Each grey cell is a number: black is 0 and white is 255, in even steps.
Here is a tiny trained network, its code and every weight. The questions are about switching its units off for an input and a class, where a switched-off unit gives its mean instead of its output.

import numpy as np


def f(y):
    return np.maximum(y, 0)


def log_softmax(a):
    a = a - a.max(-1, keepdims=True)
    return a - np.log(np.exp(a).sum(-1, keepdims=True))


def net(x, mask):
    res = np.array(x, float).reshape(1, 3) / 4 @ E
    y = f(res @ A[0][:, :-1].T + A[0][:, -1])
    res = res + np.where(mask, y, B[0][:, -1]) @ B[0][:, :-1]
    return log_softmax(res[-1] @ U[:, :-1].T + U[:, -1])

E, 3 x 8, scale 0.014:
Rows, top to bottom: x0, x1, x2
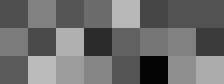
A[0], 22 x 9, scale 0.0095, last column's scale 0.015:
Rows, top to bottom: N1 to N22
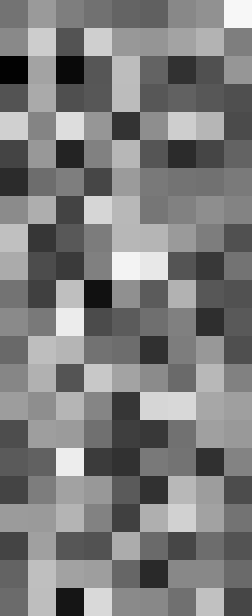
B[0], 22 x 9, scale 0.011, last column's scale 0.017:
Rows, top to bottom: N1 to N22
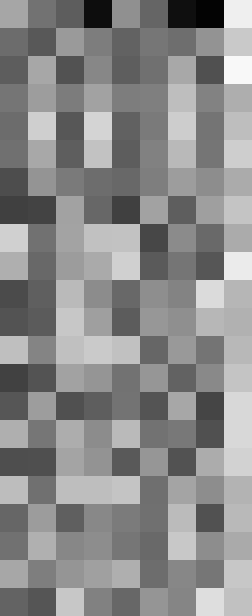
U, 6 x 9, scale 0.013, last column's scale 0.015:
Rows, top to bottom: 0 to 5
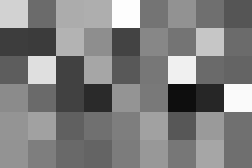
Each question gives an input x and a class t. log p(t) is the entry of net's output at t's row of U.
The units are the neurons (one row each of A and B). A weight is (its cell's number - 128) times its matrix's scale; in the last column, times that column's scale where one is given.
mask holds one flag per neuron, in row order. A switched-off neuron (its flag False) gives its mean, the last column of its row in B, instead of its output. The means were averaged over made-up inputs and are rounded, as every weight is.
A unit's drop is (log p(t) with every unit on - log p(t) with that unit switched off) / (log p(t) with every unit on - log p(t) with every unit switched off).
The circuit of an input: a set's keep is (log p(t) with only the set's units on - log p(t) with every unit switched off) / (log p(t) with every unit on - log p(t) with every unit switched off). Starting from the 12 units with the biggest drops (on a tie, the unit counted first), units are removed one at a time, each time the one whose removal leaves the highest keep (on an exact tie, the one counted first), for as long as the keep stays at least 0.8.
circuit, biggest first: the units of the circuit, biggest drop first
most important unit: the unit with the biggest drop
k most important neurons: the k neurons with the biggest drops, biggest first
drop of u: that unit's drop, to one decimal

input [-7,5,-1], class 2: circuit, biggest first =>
N5
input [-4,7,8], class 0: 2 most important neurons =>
N16, N13
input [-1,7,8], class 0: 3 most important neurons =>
N16, N13, N18
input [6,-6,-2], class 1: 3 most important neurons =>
N8, N22, N14
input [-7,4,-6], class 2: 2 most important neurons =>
N15, N5
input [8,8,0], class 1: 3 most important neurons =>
N17, N11, N12
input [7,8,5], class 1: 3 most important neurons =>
N17, N11, N12
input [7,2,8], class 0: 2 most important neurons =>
N16, N13
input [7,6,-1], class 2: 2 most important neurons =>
N3, N6
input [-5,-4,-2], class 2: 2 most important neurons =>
N15, N17
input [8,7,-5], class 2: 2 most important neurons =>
N3, N6
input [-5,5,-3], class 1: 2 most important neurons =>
N17, N3
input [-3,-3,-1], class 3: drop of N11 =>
0.3
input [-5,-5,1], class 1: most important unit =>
N3
